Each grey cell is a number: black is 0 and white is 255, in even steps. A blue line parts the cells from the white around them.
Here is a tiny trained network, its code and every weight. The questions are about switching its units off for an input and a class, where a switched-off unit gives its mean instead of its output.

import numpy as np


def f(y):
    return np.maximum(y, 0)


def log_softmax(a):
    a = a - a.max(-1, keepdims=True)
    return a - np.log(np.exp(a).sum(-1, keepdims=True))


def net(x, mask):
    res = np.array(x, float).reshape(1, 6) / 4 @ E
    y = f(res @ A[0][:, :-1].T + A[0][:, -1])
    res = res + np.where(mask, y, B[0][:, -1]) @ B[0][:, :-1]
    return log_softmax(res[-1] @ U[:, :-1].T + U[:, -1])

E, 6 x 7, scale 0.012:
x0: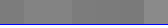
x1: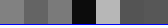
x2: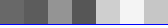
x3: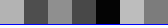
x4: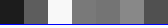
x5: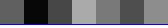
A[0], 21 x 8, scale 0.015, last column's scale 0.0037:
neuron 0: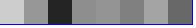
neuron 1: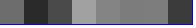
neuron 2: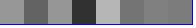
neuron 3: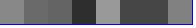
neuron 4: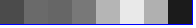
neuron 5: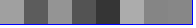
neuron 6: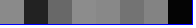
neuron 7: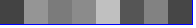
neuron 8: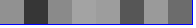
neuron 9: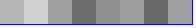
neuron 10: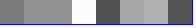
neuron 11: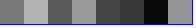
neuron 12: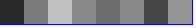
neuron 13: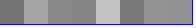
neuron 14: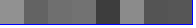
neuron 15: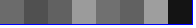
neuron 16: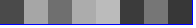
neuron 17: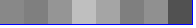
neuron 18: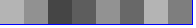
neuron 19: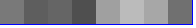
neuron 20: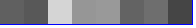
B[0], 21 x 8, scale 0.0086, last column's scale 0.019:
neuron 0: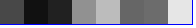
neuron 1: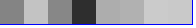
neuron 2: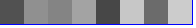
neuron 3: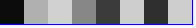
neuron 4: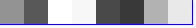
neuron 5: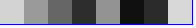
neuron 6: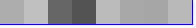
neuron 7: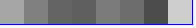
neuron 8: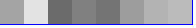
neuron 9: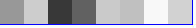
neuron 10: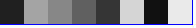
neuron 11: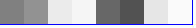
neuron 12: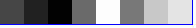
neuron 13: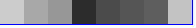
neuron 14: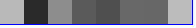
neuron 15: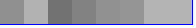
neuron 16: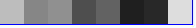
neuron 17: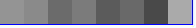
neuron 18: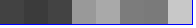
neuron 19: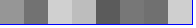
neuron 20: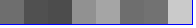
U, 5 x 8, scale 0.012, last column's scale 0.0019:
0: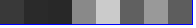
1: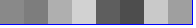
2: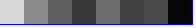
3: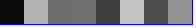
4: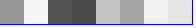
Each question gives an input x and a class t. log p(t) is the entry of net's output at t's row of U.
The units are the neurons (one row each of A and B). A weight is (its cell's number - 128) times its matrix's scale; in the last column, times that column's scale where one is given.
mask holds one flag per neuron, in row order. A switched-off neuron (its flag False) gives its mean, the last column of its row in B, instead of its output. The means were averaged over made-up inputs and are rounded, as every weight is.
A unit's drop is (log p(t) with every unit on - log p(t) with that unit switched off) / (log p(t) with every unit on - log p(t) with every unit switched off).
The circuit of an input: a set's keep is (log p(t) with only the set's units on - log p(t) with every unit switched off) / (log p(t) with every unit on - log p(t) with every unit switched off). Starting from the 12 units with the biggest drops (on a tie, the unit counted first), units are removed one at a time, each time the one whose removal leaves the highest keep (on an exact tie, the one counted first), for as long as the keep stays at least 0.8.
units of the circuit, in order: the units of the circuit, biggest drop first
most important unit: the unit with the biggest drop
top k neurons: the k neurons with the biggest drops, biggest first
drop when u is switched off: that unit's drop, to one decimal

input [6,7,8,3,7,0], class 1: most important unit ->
neuron 4
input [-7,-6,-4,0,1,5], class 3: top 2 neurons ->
neuron 10; neuron 4
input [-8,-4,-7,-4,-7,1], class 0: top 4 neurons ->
neuron 0; neuron 4; neuron 18; neuron 19
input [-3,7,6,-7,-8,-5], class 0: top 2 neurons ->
neuron 0; neuron 18
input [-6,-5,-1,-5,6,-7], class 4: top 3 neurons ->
neuron 9; neuron 0; neuron 18
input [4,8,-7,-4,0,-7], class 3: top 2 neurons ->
neuron 3; neuron 4
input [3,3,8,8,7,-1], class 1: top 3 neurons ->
neuron 4; neuron 19; neuron 0
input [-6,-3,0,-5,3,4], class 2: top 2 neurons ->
neuron 16; neuron 9
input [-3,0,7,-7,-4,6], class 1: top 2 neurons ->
neuron 4; neuron 5
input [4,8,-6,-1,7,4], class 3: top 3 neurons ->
neuron 3; neuron 0; neuron 2
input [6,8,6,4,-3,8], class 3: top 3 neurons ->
neuron 3; neuron 2; neuron 9
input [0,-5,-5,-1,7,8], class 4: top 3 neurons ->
neuron 1; neuron 8; neuron 0
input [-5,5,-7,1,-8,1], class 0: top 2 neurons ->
neuron 0; neuron 18
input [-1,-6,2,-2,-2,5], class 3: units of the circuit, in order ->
neuron 10
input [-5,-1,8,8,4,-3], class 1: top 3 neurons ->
neuron 4; neuron 19; neuron 16
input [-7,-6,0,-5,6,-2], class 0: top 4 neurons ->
neuron 12; neuron 3; neuron 20; neuron 2
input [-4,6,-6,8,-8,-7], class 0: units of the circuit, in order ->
neuron 0; neuron 18
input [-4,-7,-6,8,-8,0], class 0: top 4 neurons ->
neuron 0; neuron 18; neuron 16; neuron 13
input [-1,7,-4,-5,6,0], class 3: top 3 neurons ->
neuron 3; neuron 0; neuron 2
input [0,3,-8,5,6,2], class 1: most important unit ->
neuron 11
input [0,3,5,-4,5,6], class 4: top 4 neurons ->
neuron 8; neuron 0; neuron 1; neuron 6
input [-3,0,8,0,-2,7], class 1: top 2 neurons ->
neuron 4; neuron 19
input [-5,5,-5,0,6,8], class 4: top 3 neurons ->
neuron 1; neuron 8; neuron 6
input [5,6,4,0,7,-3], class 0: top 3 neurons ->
neuron 12; neuron 10; neuron 20
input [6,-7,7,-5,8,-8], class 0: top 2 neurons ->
neuron 12; neuron 11
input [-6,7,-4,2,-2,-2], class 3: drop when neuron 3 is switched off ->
0.7
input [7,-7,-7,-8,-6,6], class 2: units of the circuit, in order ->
neuron 16
